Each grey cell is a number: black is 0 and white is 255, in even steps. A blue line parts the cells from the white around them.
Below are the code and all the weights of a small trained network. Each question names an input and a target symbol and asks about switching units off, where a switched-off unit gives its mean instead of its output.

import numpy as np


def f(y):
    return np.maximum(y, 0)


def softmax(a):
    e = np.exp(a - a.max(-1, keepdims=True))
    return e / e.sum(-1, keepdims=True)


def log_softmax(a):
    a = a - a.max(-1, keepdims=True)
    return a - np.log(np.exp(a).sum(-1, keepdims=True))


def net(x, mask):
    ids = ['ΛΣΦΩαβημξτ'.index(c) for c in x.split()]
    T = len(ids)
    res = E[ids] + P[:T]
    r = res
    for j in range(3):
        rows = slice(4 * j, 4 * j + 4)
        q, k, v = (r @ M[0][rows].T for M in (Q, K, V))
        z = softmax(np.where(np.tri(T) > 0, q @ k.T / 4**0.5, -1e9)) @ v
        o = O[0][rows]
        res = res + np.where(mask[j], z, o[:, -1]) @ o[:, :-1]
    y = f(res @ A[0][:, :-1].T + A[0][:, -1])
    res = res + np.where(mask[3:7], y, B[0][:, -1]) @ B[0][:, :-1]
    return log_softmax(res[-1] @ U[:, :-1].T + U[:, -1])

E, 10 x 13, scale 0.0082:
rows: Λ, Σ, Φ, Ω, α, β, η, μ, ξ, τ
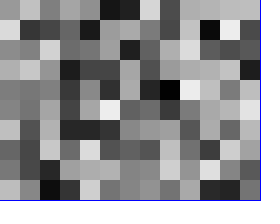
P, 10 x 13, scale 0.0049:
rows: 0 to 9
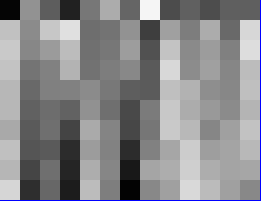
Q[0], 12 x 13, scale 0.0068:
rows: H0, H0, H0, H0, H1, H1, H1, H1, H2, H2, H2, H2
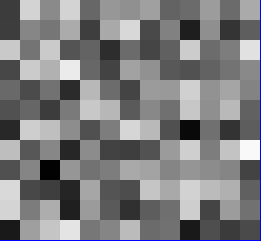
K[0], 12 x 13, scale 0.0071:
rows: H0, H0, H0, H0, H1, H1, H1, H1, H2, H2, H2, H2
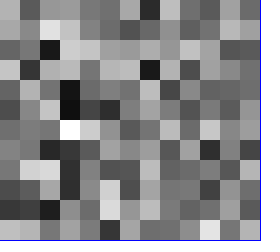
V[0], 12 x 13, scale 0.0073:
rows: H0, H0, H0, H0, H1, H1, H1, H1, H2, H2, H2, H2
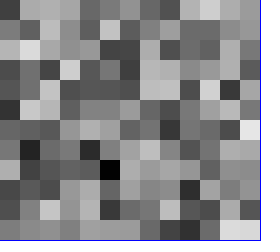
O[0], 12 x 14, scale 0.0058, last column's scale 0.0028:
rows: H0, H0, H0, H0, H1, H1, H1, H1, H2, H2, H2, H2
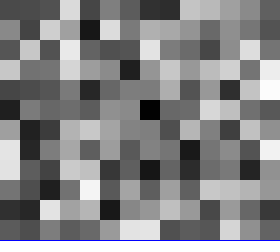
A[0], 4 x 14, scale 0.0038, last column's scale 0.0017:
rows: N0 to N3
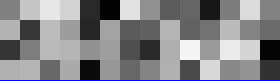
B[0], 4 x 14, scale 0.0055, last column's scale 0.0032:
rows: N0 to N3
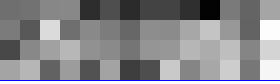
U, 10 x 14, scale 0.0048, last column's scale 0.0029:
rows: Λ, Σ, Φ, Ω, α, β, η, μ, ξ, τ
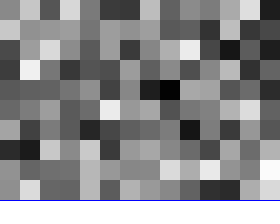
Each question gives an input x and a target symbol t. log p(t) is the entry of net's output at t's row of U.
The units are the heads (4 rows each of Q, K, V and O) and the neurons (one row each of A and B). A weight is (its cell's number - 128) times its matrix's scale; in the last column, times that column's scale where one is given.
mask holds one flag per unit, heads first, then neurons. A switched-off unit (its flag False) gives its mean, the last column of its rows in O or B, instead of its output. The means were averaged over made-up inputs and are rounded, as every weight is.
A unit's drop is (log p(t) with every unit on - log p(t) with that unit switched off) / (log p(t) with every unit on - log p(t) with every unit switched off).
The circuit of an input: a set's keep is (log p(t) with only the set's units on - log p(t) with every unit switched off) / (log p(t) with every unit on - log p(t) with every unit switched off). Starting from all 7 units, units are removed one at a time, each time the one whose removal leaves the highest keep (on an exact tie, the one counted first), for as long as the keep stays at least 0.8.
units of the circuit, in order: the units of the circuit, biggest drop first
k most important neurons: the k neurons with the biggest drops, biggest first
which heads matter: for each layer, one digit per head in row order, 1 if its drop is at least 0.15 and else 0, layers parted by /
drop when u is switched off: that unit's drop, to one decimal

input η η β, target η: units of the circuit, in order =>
H1
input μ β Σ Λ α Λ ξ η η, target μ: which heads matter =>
001
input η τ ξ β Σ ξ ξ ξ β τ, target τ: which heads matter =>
100
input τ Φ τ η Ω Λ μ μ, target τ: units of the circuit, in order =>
H0, H1
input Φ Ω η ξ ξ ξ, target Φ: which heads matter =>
001
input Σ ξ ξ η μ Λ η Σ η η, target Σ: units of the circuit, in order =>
H1, H2
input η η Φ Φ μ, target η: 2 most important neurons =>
N0, N2
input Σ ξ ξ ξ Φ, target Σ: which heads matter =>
011
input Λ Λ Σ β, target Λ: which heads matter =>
100
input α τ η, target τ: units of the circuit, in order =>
H1, H0
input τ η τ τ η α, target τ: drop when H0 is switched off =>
0.6
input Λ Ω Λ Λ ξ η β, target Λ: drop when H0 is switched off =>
1.1
